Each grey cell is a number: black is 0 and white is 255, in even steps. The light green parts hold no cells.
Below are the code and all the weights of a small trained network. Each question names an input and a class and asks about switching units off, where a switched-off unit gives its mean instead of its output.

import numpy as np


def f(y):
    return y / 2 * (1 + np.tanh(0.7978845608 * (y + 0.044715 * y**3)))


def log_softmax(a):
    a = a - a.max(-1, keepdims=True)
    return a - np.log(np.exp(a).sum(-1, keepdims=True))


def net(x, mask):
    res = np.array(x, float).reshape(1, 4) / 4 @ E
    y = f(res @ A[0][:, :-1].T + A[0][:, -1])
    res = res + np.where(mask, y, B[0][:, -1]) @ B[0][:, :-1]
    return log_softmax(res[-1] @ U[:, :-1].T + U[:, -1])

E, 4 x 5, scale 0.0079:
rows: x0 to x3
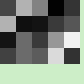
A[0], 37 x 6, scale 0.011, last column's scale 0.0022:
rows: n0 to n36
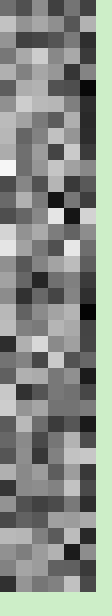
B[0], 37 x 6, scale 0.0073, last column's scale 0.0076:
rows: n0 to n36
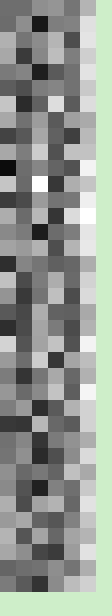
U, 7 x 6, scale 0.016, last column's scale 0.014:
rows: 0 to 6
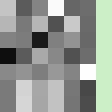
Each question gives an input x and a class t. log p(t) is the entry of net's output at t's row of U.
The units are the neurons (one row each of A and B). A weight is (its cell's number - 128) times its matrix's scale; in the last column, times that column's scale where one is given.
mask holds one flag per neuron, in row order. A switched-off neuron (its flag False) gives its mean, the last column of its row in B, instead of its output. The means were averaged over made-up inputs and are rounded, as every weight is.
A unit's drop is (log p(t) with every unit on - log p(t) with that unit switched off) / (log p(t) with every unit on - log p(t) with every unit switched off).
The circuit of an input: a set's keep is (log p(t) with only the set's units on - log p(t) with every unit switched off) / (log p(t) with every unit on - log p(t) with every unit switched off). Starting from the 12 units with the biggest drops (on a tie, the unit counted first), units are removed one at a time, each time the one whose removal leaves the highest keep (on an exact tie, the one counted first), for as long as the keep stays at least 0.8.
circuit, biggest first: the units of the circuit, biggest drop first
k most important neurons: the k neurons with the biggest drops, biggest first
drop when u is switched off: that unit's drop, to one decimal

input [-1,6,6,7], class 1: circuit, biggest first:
[n11 n22]
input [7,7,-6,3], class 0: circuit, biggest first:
[n31]
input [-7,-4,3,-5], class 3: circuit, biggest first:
[n10 n20]
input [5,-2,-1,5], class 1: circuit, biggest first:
[n13 n11]
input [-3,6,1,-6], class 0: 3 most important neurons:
[n18 n24 n13]
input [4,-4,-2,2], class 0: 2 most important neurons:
[n10 n21]
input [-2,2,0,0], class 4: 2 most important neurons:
[n6 n21]
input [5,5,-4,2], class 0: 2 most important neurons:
[n10 n31]
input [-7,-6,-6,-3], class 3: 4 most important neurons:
[n10 n20 n8 n19]
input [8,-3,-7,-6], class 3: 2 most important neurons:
[n26 n12]
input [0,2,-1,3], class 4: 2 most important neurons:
[n15 n9]
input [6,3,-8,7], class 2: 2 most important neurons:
[n4 n1]
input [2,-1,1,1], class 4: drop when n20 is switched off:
0.2
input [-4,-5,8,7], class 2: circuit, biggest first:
[n28]
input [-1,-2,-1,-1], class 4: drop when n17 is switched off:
0.2
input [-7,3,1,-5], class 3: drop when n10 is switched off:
0.2
